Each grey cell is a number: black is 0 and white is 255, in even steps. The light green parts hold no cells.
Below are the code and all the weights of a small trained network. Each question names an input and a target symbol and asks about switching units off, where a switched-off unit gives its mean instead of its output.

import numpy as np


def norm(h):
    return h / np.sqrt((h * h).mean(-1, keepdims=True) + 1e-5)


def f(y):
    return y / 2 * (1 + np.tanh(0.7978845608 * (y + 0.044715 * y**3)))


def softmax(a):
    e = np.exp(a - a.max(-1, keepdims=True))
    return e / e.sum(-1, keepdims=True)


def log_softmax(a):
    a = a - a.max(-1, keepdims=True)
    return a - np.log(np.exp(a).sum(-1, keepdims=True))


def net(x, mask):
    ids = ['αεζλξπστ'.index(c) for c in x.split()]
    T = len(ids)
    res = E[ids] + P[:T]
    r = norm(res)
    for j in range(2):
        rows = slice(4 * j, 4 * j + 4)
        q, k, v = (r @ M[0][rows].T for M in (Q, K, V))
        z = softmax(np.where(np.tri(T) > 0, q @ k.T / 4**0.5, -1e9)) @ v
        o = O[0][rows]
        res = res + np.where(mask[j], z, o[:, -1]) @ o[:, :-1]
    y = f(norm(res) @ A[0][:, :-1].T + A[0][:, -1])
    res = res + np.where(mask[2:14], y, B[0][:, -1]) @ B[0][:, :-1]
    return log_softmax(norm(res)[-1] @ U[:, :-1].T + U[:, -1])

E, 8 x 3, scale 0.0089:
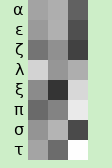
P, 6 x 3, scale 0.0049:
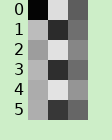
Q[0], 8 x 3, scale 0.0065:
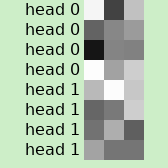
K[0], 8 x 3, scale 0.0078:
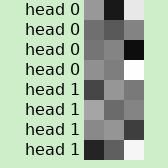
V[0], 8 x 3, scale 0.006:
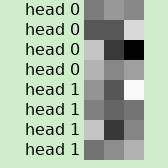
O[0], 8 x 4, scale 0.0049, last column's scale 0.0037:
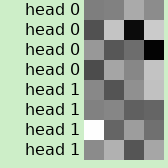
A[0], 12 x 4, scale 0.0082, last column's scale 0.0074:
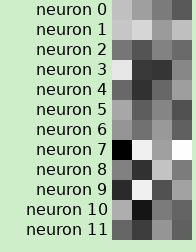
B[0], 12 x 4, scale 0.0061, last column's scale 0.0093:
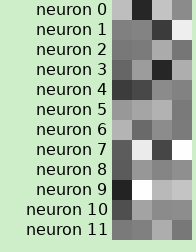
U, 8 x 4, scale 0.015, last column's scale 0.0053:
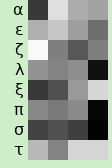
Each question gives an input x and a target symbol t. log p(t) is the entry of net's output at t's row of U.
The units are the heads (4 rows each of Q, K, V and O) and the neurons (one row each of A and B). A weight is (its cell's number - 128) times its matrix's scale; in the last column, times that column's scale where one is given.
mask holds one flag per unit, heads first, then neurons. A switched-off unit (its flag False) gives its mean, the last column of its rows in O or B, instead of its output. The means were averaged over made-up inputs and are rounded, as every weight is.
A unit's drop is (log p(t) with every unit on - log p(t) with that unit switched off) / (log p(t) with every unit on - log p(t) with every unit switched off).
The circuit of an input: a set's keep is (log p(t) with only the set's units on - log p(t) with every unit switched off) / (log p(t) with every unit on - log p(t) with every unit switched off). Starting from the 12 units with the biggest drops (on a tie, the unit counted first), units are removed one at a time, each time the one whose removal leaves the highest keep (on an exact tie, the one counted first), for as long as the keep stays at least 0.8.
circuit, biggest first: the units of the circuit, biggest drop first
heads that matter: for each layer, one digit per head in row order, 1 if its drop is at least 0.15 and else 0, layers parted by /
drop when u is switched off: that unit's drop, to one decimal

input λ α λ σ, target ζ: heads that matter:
10
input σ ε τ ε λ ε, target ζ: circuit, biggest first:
[head 0; neuron 7; neuron 9]
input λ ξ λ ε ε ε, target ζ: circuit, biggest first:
[head 0; neuron 9; neuron 7]
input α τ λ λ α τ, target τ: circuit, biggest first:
[neuron 7; neuron 9]
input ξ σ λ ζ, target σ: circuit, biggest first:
[head 0; neuron 9; neuron 4]
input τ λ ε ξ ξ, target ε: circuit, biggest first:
[neuron 9; head 1]
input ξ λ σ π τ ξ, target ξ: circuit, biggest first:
[neuron 7]
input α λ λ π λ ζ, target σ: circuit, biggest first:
[head 0; neuron 7]
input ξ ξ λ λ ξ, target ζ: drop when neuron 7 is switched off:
0.3
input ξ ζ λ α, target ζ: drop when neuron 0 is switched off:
0.1
